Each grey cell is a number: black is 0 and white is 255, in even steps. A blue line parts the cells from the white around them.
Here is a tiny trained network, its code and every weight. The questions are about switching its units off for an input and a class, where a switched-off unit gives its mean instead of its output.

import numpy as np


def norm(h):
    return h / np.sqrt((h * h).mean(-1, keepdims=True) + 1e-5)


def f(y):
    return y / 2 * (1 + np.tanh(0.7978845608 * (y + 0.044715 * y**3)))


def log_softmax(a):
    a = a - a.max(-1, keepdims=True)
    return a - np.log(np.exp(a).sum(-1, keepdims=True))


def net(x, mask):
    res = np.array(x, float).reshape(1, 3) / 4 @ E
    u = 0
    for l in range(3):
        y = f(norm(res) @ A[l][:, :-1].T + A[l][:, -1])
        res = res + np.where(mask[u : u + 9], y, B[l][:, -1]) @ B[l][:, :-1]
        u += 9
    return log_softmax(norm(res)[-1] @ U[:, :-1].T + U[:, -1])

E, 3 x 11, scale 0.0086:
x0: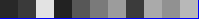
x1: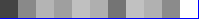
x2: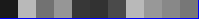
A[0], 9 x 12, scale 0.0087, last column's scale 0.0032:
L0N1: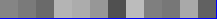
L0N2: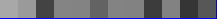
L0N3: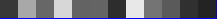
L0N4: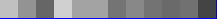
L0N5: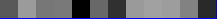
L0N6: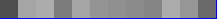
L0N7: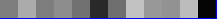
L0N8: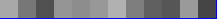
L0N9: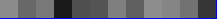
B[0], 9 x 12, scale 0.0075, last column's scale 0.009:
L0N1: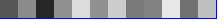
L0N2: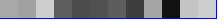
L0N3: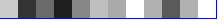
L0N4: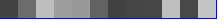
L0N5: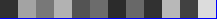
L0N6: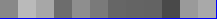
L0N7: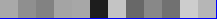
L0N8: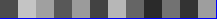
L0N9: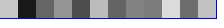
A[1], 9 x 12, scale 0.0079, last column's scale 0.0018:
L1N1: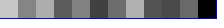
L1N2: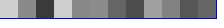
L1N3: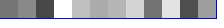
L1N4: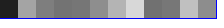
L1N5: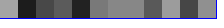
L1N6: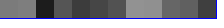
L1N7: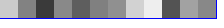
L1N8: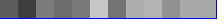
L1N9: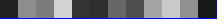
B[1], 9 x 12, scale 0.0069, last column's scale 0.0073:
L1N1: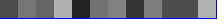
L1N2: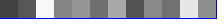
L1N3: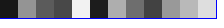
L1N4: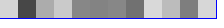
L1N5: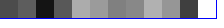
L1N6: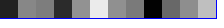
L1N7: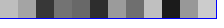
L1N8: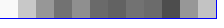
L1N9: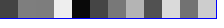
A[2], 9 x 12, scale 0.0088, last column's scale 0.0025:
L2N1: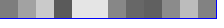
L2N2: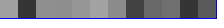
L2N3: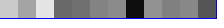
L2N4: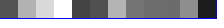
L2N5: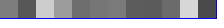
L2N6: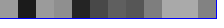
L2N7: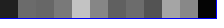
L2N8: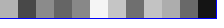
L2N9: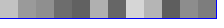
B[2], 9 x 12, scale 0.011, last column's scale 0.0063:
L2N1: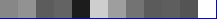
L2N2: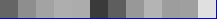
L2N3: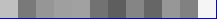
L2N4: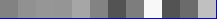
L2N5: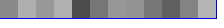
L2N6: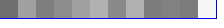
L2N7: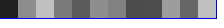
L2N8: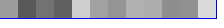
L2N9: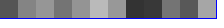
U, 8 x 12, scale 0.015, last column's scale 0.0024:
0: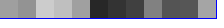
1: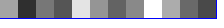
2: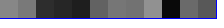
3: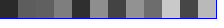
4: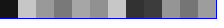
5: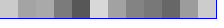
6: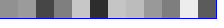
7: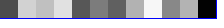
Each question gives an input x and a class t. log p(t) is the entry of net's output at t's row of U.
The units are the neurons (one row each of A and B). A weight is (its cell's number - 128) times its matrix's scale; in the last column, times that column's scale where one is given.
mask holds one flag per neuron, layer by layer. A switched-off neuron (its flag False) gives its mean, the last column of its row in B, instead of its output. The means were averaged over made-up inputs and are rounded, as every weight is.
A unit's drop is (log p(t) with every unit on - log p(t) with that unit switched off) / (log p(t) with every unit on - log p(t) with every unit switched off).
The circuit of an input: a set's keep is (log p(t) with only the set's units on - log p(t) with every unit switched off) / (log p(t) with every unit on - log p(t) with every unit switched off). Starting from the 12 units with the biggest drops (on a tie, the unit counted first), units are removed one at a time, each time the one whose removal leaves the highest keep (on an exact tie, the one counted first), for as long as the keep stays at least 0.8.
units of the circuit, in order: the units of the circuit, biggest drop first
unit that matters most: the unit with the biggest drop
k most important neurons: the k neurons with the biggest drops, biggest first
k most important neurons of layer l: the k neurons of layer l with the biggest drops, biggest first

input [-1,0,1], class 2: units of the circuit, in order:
L0N3; L1N7
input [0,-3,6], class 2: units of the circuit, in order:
L0N3
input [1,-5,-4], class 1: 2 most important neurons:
L0N9; L1N5
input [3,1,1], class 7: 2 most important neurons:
L0N3; L2N4
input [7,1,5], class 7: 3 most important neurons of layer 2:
L2N4; L2N1; L2N6
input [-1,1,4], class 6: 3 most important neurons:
L0N3; L0N2; L0N7
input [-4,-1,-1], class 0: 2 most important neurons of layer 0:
L0N2; L0N4
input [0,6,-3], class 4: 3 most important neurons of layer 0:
L0N1; L0N3; L0N2
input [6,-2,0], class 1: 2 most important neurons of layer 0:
L0N9; L0N5
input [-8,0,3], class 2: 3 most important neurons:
L0N3; L0N2; L1N1
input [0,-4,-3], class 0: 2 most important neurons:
L0N2; L0N3
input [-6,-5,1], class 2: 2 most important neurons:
L0N3; L1N4
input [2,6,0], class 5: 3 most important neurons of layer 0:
L0N5; L0N4; L0N6
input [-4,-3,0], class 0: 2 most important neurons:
L0N4; L0N2
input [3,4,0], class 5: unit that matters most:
L0N5
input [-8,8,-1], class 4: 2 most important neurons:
L0N4; L2N7
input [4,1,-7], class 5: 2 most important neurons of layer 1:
L1N5; L1N4
